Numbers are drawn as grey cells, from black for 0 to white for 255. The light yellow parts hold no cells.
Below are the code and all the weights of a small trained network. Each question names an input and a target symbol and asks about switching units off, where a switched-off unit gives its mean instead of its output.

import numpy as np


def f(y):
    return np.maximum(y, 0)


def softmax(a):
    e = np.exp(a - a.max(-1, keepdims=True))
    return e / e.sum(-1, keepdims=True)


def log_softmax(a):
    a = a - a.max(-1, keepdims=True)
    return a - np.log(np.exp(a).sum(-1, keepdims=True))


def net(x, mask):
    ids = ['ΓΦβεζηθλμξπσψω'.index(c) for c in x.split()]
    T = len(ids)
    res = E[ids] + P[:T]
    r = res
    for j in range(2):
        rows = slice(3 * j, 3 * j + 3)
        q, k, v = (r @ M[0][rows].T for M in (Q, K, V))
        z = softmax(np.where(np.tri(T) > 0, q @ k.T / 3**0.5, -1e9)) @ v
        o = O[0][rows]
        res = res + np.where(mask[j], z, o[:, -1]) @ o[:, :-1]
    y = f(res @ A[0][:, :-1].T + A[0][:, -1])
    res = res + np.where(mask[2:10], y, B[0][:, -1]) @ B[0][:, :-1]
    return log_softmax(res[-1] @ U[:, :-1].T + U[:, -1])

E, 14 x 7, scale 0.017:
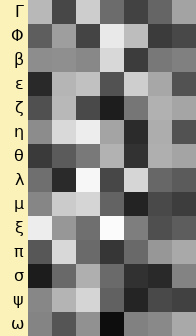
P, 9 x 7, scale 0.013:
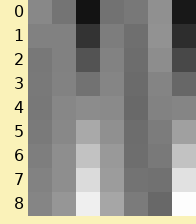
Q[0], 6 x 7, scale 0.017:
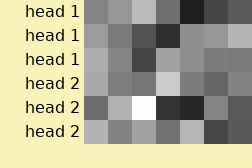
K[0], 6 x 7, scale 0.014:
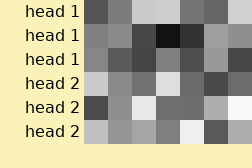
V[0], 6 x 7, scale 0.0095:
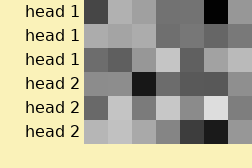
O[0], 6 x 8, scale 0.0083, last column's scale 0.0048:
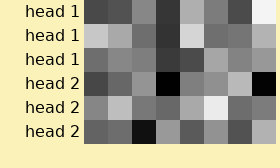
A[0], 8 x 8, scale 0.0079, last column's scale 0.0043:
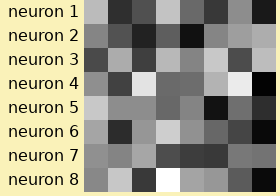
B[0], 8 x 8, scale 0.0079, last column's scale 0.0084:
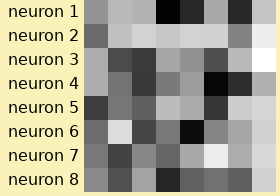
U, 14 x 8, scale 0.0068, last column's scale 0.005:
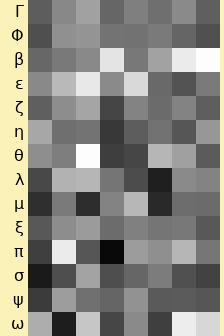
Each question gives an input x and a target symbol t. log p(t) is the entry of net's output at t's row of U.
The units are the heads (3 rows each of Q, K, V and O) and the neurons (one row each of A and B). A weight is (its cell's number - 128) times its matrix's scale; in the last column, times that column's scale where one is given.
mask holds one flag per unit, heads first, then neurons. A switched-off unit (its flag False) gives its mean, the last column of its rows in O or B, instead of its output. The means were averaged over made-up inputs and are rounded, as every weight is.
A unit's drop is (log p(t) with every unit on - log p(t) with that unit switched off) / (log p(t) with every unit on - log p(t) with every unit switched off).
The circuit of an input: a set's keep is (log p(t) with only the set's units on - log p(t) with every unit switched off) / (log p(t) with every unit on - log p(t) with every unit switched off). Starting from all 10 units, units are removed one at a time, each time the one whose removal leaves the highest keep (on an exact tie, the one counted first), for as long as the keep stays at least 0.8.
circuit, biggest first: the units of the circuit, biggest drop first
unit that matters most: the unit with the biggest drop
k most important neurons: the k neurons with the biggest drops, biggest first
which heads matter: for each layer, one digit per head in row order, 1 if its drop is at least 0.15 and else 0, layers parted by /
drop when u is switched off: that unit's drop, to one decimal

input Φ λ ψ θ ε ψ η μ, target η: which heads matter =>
01
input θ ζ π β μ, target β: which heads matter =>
11
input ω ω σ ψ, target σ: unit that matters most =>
head 1
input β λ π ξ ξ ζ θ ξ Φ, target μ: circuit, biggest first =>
[head 2; neuron 2]
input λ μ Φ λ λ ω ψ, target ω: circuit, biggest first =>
[head 2; neuron 7; neuron 5]
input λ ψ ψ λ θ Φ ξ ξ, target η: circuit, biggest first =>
[head 2; neuron 8]
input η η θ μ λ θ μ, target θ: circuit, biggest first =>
[head 1; neuron 7]
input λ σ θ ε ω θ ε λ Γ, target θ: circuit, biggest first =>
[head 2; neuron 1; neuron 2]
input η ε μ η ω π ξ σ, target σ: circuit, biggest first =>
[head 1; head 2]
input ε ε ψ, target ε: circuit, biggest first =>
[head 2; head 1]
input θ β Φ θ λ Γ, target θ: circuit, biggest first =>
[head 2; neuron 1; neuron 2; neuron 3]
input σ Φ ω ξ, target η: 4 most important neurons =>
[neuron 8; neuron 1; neuron 5; neuron 3]
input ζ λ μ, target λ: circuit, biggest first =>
[head 2; head 1; neuron 6]
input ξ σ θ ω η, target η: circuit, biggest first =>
[head 2; neuron 8; neuron 3]
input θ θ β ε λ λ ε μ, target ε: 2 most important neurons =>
[neuron 6; neuron 3]
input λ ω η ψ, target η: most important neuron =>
[neuron 2]
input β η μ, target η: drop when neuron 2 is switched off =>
0.3
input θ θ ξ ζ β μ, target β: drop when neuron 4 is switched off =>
0.1
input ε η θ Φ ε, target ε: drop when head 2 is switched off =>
1.0
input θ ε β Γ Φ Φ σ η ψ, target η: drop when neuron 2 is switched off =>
0.1
